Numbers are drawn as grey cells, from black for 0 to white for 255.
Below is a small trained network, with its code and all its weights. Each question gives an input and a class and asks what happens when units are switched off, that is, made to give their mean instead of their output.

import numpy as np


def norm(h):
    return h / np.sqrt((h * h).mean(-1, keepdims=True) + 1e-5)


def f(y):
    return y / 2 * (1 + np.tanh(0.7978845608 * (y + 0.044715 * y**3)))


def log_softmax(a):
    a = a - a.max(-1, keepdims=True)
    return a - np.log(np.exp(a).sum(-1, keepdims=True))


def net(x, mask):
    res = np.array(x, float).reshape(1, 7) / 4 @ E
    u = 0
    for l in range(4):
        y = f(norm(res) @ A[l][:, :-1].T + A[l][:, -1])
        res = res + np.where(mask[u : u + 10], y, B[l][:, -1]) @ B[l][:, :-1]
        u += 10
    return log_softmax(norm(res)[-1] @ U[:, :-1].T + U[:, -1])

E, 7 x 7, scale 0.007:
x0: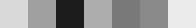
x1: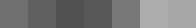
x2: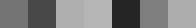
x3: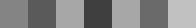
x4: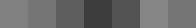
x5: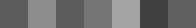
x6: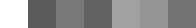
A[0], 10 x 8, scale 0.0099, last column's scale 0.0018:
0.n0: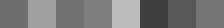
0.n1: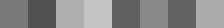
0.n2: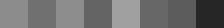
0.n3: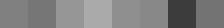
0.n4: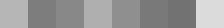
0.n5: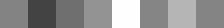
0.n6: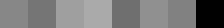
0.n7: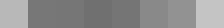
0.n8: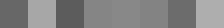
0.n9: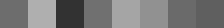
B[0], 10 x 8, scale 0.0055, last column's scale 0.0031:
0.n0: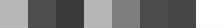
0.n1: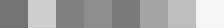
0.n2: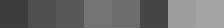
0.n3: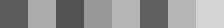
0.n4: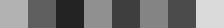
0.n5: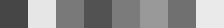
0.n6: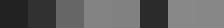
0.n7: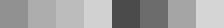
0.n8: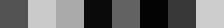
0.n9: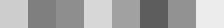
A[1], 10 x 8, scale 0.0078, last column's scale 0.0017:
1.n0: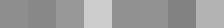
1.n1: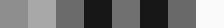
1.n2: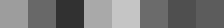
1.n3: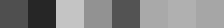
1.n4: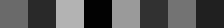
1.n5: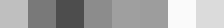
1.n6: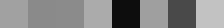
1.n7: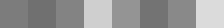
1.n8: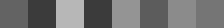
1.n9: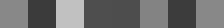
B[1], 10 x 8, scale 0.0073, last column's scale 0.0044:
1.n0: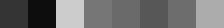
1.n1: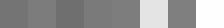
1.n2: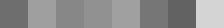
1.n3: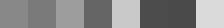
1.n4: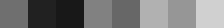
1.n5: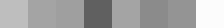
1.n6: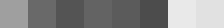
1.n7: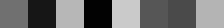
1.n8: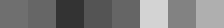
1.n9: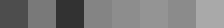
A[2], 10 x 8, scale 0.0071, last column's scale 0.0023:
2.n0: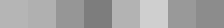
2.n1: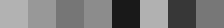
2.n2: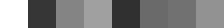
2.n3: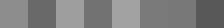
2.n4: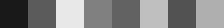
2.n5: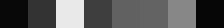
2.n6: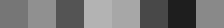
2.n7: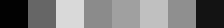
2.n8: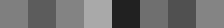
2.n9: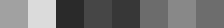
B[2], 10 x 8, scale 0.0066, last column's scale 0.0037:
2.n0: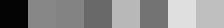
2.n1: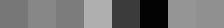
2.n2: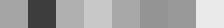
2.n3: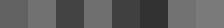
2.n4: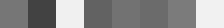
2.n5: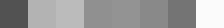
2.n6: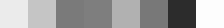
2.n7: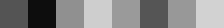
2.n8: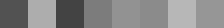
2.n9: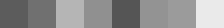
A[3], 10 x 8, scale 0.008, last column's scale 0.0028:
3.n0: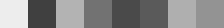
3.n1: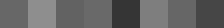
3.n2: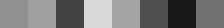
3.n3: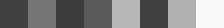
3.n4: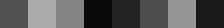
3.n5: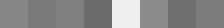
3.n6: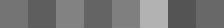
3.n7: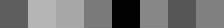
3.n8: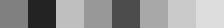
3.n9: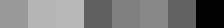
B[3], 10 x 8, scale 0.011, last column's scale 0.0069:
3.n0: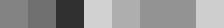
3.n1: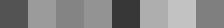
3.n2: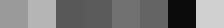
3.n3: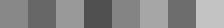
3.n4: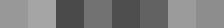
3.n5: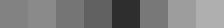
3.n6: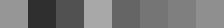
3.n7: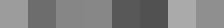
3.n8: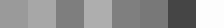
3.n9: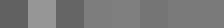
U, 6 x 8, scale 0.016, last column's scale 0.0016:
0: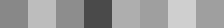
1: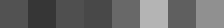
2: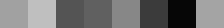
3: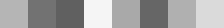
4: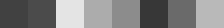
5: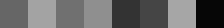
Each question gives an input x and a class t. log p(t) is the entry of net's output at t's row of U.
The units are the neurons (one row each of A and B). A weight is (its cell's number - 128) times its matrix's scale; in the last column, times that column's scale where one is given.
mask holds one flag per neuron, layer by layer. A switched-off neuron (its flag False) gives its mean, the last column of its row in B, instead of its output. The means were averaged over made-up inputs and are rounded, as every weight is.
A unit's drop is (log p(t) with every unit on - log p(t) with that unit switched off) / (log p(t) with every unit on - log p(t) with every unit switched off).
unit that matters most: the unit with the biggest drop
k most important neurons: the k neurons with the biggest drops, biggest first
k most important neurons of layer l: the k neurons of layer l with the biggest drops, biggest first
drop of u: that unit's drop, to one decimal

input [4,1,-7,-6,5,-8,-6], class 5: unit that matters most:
0.n8
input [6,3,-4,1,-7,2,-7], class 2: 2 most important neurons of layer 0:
[0.n9; 0.n1]
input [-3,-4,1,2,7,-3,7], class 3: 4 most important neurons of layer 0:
[0.n7; 0.n8; 0.n5; 0.n6]
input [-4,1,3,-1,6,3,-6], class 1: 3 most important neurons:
[0.n7; 1.n4; 1.n9]
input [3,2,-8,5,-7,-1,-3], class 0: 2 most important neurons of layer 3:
[3.n8; 3.n2]
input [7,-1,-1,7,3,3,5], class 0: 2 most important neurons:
[0.n5; 2.n0]
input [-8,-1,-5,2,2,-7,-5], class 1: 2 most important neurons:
[1.n4; 1.n8]
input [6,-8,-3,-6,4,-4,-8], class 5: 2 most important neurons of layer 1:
[1.n6; 1.n3]
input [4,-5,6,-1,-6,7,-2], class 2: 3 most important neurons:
[0.n4; 3.n2; 0.n7]
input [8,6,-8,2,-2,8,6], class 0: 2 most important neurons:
[2.n0; 1.n5]
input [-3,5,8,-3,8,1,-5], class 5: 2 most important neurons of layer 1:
[1.n6; 1.n0]
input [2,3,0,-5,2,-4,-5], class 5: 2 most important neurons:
[0.n8; 0.n0]
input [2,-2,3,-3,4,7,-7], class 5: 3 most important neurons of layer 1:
[1.n3; 1.n1; 1.n2]
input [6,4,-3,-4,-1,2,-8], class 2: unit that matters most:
0.n9
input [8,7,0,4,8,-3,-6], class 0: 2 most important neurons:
[1.n5; 2.n0]
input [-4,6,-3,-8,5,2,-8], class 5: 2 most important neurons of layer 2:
[2.n9; 2.n4]
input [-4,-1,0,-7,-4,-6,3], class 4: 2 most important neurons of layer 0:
[0.n3; 0.n6]
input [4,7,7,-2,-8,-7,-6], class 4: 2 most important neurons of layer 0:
[0.n6; 0.n0]
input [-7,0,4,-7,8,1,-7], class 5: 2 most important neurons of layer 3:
[3.n4; 3.n7]
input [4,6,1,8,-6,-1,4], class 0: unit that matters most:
0.n5
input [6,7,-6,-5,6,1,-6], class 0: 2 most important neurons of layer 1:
[1.n1; 1.n5]
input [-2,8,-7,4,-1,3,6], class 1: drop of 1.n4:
0.3
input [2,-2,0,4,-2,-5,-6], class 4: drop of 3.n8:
0.0
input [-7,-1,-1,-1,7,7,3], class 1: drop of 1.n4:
0.1
